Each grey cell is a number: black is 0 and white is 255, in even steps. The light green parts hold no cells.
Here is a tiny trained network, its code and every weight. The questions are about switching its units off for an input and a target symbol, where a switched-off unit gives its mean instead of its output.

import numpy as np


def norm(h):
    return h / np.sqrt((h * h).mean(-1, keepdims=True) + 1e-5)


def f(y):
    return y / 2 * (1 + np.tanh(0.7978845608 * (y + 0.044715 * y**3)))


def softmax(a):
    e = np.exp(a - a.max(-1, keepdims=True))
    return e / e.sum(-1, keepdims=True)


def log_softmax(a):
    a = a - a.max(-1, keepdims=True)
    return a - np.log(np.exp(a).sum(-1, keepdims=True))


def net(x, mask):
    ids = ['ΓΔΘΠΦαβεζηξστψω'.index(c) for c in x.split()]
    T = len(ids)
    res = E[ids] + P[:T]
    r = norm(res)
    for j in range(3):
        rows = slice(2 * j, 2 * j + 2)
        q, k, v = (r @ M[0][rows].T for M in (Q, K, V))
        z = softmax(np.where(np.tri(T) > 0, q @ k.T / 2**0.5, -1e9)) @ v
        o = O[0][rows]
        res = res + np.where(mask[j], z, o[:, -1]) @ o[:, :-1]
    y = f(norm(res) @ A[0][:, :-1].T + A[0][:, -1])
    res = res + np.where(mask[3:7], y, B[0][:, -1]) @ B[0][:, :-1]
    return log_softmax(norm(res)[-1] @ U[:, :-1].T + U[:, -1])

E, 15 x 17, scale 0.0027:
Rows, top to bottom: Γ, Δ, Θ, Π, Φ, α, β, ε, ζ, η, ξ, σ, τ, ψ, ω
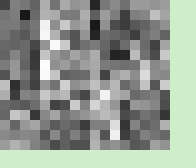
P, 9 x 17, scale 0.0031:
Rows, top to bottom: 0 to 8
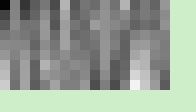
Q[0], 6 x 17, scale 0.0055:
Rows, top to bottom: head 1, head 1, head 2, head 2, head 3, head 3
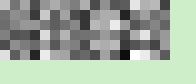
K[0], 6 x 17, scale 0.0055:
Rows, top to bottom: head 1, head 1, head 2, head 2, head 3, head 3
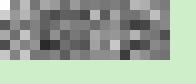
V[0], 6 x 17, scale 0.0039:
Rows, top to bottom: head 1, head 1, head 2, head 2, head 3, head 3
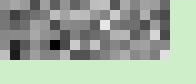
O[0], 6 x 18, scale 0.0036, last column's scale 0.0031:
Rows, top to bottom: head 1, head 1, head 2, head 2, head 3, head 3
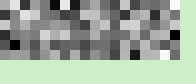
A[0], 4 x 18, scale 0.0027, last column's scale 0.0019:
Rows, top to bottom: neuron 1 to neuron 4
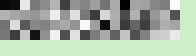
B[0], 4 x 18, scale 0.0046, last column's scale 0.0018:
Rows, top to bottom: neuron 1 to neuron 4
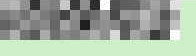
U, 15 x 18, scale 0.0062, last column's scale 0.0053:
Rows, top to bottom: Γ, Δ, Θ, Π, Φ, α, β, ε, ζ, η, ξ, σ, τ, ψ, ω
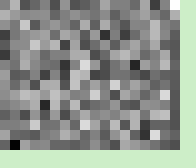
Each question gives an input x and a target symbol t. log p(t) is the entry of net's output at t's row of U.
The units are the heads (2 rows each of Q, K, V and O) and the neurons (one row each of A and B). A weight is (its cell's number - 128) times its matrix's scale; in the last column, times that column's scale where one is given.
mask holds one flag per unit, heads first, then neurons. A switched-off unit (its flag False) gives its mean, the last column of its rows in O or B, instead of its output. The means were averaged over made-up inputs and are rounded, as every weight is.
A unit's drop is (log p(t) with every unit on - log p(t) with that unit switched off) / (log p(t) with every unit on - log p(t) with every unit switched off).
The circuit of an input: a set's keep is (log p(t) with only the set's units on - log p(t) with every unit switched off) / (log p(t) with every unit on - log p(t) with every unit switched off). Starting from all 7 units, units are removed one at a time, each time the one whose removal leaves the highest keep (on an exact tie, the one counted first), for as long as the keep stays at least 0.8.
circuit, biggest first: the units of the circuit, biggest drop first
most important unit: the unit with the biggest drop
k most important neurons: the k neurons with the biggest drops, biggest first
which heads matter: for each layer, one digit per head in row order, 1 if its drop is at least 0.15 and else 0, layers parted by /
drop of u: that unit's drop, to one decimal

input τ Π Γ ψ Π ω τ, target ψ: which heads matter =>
100
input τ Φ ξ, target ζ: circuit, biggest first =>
(head 1)
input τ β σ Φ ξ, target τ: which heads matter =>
001
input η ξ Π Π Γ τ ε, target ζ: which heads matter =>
100
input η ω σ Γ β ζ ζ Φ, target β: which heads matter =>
111
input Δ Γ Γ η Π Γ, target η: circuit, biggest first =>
(head 2; head 3)
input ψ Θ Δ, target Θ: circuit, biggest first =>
(head 1; neuron 1)
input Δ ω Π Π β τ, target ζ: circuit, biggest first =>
(neuron 4; head 1; head 3)
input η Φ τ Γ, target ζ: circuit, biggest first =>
(head 1; neuron 4)
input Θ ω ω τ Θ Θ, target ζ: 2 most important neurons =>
(neuron 4; neuron 1)
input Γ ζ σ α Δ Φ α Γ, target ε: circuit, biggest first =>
(head 2; neuron 1; neuron 4)
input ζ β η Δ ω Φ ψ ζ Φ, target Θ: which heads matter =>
110
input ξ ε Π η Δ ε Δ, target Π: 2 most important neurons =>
(neuron 3; neuron 1)
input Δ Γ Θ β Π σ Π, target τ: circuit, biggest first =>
(head 3)
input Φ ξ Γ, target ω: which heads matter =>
001
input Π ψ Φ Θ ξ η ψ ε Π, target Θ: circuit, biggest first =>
(head 1; neuron 1; head 2)
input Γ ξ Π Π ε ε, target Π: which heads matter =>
010
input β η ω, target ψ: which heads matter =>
100
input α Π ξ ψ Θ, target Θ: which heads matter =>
100
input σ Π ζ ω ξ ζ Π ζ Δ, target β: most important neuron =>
(neuron 1)
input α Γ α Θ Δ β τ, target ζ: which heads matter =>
101
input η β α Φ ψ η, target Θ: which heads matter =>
100
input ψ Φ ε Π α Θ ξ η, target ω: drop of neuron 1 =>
0.2
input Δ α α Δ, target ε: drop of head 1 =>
0.1
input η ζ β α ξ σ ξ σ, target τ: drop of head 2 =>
0.0
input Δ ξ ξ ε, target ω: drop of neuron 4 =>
0.1
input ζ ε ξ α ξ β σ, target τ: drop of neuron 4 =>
0.0
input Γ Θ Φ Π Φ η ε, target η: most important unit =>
head 1
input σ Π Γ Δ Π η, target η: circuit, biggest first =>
(head 3; head 2)
